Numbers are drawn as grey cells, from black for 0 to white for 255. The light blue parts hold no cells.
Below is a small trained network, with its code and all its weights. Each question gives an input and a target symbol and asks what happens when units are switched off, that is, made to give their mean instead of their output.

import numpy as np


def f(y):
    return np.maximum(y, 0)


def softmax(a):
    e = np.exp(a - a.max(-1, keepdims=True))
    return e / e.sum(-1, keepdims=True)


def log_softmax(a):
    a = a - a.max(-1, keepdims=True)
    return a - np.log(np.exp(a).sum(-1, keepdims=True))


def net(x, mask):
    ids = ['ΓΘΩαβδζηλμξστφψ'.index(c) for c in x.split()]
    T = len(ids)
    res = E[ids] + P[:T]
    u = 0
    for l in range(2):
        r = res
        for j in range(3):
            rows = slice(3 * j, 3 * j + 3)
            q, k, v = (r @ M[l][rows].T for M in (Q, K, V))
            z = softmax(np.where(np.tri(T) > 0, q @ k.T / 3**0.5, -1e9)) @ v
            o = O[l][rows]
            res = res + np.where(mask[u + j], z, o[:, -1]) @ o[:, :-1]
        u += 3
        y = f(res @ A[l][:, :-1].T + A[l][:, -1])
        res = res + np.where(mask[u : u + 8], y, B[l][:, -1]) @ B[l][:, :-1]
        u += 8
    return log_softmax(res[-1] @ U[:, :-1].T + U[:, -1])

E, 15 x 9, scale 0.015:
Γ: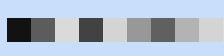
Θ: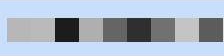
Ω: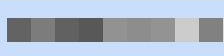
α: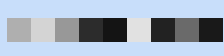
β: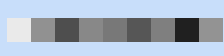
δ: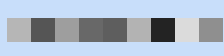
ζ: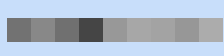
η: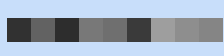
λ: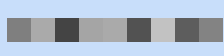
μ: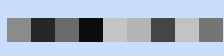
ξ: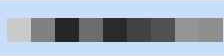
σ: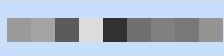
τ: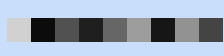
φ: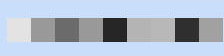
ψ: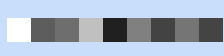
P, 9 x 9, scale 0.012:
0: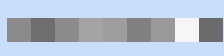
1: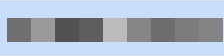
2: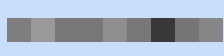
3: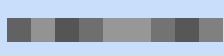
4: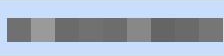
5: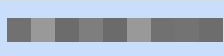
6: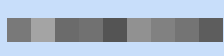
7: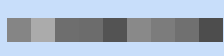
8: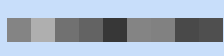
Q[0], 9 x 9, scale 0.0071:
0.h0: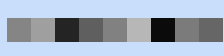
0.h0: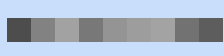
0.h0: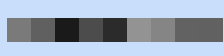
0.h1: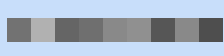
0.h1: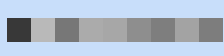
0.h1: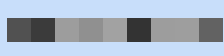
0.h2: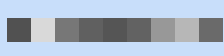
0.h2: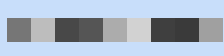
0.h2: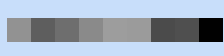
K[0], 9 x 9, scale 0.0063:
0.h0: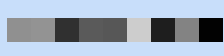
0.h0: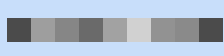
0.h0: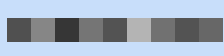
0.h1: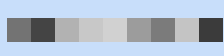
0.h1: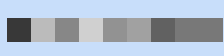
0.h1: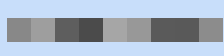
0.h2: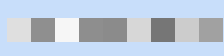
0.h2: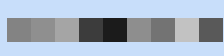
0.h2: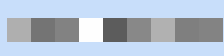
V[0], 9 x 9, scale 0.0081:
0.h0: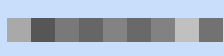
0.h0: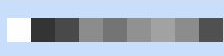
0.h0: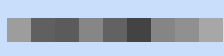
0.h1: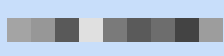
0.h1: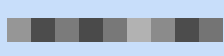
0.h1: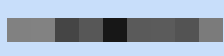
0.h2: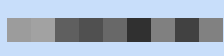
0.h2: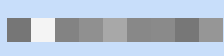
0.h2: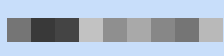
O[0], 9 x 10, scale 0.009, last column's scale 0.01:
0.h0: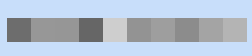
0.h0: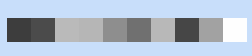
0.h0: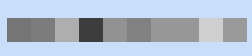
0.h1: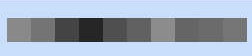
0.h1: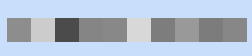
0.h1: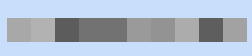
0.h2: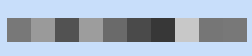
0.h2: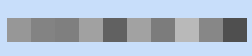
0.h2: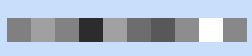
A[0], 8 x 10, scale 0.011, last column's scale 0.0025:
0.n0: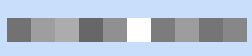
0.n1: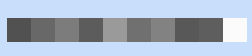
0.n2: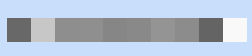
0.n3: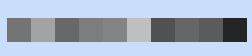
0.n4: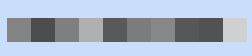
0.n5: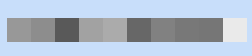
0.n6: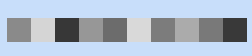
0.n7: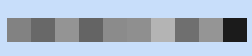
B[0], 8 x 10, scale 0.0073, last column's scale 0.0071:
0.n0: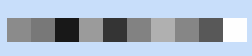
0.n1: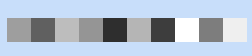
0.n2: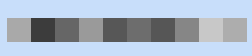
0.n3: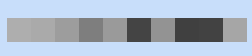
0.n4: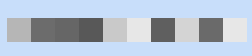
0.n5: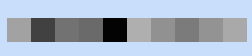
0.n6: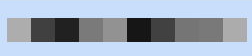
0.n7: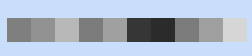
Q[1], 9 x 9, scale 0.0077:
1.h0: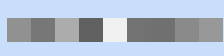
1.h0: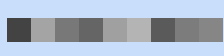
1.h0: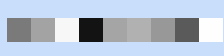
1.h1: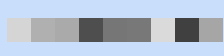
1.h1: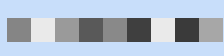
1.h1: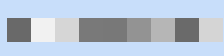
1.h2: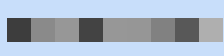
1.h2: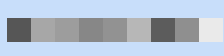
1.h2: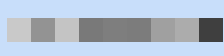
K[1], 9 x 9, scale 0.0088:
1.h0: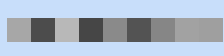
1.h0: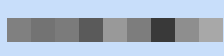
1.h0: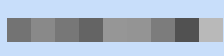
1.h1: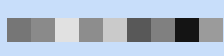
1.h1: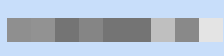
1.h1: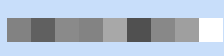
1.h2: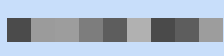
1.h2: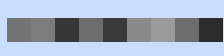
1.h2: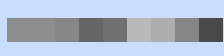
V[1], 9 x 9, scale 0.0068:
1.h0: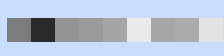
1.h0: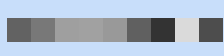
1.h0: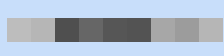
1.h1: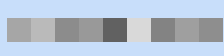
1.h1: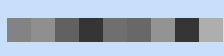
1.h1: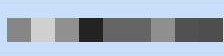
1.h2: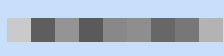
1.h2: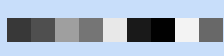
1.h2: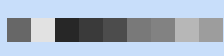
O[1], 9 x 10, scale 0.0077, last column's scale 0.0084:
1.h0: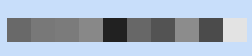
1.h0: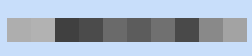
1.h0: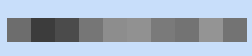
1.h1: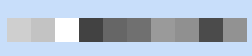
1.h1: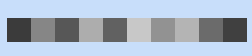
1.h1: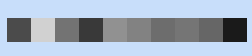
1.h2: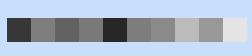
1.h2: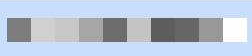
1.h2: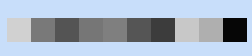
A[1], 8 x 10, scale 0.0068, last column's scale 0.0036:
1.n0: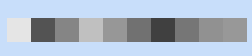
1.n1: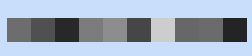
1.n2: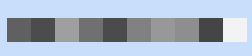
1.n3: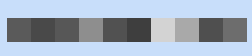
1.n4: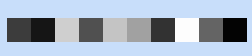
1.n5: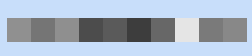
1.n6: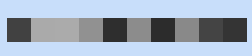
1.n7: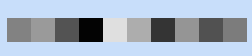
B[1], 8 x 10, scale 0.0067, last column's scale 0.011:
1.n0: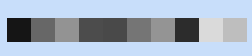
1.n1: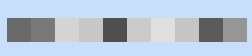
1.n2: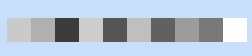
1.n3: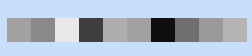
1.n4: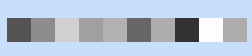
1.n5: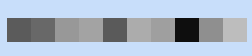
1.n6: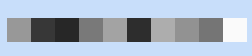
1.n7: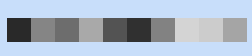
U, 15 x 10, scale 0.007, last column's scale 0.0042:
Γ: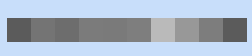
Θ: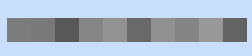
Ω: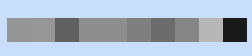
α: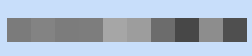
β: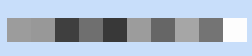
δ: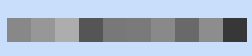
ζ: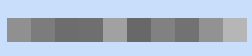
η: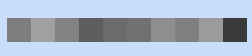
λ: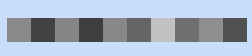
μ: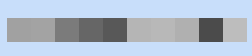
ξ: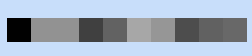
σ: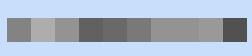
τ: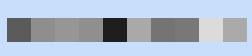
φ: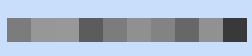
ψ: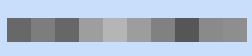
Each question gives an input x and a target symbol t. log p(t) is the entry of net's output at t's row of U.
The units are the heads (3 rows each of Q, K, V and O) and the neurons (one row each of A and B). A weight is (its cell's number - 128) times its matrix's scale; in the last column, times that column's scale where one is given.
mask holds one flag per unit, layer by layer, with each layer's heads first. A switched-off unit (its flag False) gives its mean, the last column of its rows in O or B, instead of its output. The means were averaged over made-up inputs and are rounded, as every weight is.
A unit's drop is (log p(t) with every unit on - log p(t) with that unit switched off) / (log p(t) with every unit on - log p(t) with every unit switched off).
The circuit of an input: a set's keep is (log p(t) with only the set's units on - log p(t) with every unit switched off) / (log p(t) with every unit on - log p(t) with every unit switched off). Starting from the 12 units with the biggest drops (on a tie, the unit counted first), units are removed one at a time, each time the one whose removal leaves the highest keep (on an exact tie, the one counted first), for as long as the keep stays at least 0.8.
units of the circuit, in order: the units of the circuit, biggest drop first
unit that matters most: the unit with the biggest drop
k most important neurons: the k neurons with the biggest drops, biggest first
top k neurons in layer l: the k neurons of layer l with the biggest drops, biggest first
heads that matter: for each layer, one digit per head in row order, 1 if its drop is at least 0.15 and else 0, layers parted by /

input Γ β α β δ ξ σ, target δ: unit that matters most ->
0.h1
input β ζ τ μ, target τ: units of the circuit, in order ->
(0.n1; 1.n4)
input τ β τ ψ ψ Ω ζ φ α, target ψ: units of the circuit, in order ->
(1.h0; 0.n6; 0.n3; 0.h0)
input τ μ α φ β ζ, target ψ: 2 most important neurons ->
(0.n6; 0.n3)
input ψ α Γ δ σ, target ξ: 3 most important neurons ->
(0.n3; 0.n1; 1.n2)
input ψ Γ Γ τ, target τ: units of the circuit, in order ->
(0.n1; 1.n4)
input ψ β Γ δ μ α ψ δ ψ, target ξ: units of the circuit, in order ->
(0.h0; 1.h2; 0.n3; 1.h1)
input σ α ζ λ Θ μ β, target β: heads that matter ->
011 / 010
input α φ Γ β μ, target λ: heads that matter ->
111 / 111
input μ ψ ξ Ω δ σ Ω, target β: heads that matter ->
110 / 100
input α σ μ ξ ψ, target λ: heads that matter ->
001 / 111
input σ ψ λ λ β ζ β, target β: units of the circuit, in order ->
(0.h1; 1.h1; 1.h2)
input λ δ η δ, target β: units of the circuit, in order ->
(0.n0; 0.h0)
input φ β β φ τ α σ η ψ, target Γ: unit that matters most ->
1.h0
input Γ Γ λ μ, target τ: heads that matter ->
100 / 010
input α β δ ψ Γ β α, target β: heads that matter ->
100 / 000
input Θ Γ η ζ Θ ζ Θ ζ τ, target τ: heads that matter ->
100 / 001
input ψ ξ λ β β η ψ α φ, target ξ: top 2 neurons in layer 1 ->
(1.n2; 1.n6)
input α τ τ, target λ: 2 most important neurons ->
(0.n0; 1.n0)
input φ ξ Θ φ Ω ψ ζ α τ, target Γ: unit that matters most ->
1.h0
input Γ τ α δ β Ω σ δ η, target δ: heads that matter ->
111 / 110
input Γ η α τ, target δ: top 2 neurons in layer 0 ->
(0.n4; 0.n3)
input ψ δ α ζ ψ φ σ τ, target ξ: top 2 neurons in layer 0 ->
(0.n3; 0.n0)
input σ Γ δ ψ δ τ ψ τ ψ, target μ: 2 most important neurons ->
(0.n4; 0.n7)
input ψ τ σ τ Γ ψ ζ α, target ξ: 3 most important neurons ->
(0.n3; 1.n2; 0.n6)
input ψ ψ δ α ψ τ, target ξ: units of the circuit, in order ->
(1.h2; 0.n3; 0.h0; 1.h1)
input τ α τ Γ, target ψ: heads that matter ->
111 / 100
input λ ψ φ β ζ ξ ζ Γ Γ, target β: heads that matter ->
100 / 000
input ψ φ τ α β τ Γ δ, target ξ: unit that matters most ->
0.h0
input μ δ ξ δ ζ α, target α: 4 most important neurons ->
(0.n6; 0.n3; 0.n7; 0.n2)
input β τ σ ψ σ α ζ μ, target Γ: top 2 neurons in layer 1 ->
(1.n1; 1.n7)
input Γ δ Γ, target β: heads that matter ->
101 / 100
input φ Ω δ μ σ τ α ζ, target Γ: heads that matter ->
100 / 111
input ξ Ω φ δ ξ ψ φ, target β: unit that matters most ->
1.h1
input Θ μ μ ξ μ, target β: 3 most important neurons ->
(0.n0; 1.n4; 0.n7)
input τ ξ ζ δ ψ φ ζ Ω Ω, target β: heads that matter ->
111 / 000
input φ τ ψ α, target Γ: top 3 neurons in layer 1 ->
(1.n1; 1.n7; 1.n2)
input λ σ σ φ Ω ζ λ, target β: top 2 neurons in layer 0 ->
(0.n5; 0.n3)
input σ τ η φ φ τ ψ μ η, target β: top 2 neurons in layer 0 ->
(0.n7; 0.n1)
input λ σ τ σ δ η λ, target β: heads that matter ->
110 / 010
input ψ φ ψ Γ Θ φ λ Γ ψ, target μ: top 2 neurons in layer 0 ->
(0.n4; 0.n7)
